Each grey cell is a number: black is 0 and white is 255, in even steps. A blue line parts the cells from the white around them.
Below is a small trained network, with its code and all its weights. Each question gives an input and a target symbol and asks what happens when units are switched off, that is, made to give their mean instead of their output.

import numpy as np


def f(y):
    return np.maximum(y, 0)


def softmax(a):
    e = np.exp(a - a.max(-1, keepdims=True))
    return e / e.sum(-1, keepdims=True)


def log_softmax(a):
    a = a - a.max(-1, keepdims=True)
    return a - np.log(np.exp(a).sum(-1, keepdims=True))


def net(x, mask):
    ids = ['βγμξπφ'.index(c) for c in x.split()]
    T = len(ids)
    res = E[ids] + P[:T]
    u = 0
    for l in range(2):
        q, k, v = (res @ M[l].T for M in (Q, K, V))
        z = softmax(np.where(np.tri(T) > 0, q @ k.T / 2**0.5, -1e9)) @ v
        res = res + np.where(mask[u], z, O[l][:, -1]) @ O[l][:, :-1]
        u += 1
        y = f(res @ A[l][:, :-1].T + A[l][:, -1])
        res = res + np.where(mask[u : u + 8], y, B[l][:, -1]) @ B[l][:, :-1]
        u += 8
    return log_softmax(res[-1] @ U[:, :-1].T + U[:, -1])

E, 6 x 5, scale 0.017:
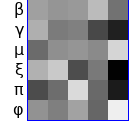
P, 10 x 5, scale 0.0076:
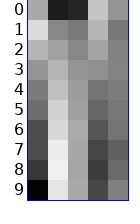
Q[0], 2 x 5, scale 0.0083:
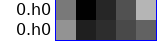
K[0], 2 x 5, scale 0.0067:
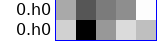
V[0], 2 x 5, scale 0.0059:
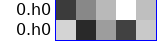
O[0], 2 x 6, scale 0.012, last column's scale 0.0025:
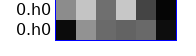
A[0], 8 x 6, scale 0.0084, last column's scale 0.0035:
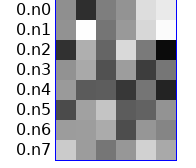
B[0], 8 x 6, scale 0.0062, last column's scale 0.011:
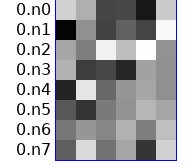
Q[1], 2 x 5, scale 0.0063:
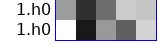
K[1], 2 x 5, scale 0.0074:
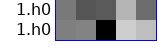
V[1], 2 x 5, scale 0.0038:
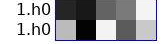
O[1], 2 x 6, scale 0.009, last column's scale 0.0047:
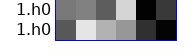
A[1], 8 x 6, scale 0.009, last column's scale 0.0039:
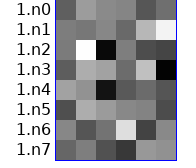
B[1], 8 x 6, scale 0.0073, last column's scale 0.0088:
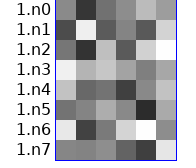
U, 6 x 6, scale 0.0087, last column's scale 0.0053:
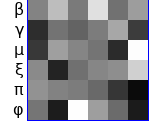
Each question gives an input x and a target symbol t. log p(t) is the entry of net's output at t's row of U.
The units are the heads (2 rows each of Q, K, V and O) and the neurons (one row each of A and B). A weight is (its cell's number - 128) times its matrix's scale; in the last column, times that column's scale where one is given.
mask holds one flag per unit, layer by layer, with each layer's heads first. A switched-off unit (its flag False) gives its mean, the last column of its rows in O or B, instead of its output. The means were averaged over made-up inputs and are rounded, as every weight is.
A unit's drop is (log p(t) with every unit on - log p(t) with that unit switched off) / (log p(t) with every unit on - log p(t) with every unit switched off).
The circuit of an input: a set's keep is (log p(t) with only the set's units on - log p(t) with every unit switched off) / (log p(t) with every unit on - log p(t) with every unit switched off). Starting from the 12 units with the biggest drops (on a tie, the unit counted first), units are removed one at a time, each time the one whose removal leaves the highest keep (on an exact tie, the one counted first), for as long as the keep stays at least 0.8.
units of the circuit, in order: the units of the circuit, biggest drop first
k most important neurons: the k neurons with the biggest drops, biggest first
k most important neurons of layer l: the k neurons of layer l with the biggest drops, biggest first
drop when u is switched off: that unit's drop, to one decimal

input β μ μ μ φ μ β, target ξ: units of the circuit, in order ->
0.h0, 0.n3, 1.h0
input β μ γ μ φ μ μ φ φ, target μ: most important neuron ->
1.n7
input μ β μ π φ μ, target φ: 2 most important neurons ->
1.n2, 0.n7
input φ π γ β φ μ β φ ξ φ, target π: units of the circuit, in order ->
0.h0, 0.n0, 1.n7
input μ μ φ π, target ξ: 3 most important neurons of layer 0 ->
0.n7, 0.n1, 0.n5
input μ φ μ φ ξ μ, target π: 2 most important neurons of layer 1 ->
1.n4, 1.n7
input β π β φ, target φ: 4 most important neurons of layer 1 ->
1.n2, 1.n1, 1.n0, 1.n5
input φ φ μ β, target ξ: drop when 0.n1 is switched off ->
0.2
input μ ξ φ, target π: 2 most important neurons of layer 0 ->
0.n0, 0.n5
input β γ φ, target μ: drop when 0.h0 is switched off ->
0.3
